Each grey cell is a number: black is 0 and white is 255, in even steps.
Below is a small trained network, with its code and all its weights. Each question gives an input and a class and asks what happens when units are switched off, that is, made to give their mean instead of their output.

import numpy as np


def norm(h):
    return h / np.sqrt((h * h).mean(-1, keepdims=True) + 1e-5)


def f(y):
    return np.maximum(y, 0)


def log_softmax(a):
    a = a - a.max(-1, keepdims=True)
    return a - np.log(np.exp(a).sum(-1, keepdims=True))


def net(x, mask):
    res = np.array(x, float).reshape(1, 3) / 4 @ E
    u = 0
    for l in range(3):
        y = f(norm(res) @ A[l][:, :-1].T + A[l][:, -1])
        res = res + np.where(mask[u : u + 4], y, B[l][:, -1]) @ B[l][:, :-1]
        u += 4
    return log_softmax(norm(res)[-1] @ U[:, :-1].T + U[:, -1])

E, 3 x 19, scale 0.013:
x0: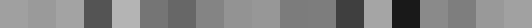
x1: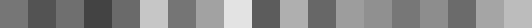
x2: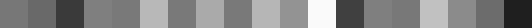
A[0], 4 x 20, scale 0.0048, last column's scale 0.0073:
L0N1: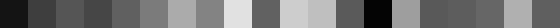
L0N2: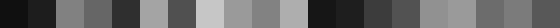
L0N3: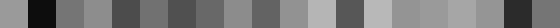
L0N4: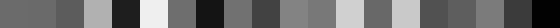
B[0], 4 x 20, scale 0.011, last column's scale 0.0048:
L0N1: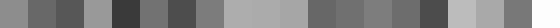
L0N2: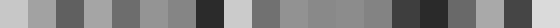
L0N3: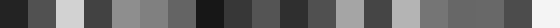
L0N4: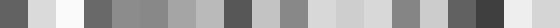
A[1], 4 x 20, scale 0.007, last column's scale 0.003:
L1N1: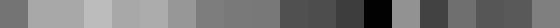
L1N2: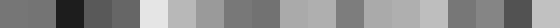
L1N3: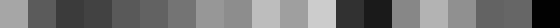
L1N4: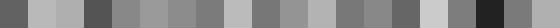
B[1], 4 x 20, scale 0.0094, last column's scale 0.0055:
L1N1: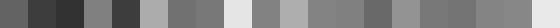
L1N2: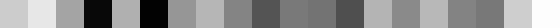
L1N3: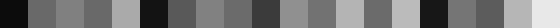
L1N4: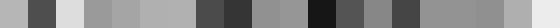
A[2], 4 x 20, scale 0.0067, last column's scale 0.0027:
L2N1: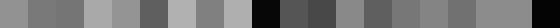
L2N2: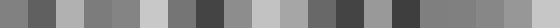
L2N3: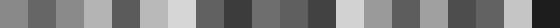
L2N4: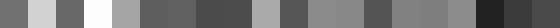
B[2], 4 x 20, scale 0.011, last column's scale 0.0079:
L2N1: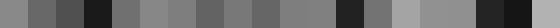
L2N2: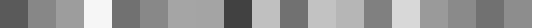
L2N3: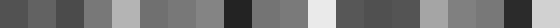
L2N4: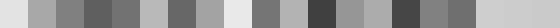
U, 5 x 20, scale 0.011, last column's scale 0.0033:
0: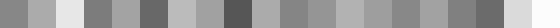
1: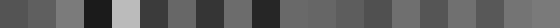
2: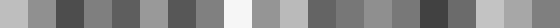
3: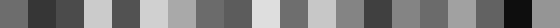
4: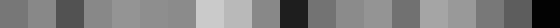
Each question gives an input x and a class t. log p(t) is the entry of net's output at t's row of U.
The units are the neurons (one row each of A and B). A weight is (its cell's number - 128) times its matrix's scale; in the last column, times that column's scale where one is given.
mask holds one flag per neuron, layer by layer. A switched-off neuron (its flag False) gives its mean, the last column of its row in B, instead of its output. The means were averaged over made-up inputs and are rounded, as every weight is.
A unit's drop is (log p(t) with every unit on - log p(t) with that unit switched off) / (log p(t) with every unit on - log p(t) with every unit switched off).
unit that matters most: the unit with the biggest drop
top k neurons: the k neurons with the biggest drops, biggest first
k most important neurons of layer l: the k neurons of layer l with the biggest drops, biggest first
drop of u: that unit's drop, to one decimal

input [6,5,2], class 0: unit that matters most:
L2N2
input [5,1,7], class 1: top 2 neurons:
L1N3, L0N4
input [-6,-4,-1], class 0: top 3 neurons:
L0N4, L2N4, L1N1
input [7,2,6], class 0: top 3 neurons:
L1N4, L2N2, L0N1
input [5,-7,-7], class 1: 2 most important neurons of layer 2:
L2N1, L2N2
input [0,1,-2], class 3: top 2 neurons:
L1N2, L1N3
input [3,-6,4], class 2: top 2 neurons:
L2N4, L0N4
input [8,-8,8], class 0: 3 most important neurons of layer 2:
L2N4, L2N1, L2N3
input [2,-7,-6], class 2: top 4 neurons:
L2N4, L1N4, L0N3, L1N2
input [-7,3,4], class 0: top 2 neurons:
L0N4, L1N2
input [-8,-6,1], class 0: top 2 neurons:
L0N4, L2N4
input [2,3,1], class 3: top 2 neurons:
L0N2, L2N2
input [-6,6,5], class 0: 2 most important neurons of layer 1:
L1N2, L1N1
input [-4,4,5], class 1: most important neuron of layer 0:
L0N1
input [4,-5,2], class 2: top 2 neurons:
L0N4, L2N4
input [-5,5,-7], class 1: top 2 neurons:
L2N2, L2N3
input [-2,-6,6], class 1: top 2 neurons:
L1N3, L0N2
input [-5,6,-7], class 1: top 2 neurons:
L2N3, L2N2
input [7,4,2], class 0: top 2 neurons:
L2N2, L0N3
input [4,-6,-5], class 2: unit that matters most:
L1N4
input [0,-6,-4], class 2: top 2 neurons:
L2N4, L1N4
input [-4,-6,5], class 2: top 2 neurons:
L2N4, L2N3
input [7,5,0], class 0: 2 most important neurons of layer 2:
L2N2, L2N3
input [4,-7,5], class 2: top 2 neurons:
L2N4, L0N4
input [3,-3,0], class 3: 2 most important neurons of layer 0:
L0N1, L0N4
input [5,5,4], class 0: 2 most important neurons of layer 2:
L2N2, L2N4
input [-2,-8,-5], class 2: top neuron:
L2N4
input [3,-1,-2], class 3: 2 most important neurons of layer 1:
L1N2, L1N3
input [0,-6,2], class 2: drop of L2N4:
0.6
